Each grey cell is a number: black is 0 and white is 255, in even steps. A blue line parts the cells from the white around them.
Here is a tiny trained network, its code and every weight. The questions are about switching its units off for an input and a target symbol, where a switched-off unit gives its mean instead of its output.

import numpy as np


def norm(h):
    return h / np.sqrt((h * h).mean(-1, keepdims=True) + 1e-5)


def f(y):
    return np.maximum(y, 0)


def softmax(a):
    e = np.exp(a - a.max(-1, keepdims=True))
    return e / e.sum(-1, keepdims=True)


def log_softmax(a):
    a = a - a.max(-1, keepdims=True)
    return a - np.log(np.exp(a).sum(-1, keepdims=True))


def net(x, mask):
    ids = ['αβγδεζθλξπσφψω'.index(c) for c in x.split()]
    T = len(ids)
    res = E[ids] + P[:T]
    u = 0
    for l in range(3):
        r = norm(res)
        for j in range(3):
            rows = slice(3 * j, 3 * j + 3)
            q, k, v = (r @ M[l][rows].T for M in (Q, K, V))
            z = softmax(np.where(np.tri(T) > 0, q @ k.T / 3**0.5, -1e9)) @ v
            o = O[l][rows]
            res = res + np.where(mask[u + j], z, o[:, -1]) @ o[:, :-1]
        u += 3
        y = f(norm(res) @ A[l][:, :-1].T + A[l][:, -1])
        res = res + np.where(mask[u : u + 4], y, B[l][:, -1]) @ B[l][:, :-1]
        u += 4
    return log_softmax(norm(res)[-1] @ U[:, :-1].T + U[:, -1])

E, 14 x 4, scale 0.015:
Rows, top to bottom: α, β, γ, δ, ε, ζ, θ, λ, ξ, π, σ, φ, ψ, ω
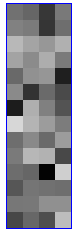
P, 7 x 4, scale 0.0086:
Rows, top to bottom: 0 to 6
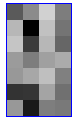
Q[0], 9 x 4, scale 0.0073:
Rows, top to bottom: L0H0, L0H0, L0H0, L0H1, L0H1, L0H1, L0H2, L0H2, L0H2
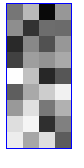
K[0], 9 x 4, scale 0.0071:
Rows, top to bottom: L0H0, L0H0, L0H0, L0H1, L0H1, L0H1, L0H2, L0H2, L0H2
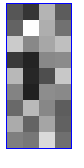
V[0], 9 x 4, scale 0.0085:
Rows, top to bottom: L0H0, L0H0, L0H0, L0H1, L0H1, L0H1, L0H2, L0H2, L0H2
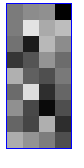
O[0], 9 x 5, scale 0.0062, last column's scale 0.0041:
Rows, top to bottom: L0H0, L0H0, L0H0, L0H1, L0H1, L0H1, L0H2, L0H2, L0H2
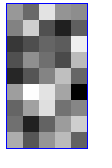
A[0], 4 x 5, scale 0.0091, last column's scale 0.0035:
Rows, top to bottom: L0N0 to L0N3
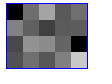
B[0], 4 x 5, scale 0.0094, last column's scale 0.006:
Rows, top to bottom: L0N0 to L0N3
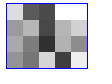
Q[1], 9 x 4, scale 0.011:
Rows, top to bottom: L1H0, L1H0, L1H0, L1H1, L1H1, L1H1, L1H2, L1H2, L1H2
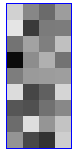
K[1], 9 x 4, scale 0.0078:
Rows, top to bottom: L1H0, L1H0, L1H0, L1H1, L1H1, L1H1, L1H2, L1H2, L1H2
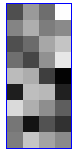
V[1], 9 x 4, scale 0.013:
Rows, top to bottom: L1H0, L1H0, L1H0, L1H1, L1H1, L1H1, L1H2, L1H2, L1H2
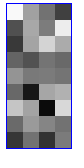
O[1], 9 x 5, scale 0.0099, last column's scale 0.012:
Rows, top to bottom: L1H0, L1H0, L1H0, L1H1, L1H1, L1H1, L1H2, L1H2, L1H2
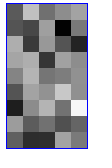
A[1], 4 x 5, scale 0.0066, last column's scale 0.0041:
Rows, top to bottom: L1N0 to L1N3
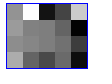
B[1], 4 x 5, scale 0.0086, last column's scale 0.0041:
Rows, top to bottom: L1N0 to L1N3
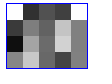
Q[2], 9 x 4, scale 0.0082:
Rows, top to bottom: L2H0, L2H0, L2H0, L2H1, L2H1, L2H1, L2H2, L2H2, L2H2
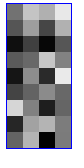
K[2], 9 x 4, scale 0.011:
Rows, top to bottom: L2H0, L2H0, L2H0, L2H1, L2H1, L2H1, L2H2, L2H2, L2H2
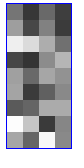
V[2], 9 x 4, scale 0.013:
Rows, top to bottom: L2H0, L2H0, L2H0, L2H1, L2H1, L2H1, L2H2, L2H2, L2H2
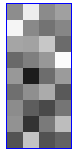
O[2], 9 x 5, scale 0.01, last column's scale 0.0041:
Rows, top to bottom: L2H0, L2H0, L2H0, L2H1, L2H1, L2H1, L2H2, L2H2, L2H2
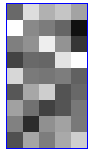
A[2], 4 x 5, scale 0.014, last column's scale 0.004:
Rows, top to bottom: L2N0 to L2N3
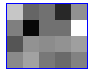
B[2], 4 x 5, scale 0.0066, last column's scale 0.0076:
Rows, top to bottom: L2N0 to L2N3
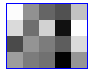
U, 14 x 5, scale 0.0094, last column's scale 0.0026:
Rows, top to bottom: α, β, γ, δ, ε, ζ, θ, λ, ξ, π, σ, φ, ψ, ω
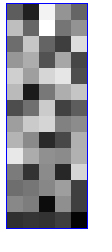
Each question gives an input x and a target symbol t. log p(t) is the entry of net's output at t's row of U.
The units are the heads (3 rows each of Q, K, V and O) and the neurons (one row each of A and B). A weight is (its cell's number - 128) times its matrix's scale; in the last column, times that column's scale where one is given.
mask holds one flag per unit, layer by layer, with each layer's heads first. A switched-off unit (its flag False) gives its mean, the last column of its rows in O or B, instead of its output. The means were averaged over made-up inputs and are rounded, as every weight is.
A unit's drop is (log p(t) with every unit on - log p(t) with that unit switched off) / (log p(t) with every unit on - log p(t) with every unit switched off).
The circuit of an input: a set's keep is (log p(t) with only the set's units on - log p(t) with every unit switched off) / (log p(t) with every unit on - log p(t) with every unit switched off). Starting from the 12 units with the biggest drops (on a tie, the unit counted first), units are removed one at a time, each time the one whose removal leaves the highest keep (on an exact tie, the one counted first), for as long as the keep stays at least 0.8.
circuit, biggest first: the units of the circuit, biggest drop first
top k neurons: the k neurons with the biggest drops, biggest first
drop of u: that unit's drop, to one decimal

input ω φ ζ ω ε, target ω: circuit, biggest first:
(L2H0)
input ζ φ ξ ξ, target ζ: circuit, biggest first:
(L0H0, L1H2, L2H2)
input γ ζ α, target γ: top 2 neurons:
(L0N0, L1N0)
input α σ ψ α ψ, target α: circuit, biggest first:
(L1H0, L0H1)
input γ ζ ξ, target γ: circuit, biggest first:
(L0H0, L1H1, L1H0)
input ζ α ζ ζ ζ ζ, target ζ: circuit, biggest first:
(L1H2, L0H0)
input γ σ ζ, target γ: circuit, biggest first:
(L0H0, L1H0)
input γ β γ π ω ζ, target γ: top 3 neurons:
(L0N0, L1N0, L0N1)
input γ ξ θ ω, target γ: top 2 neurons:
(L1N0, L0N0)
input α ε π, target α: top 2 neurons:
(L0N0, L0N1)
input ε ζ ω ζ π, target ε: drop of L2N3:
0.0
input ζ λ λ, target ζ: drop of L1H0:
0.1
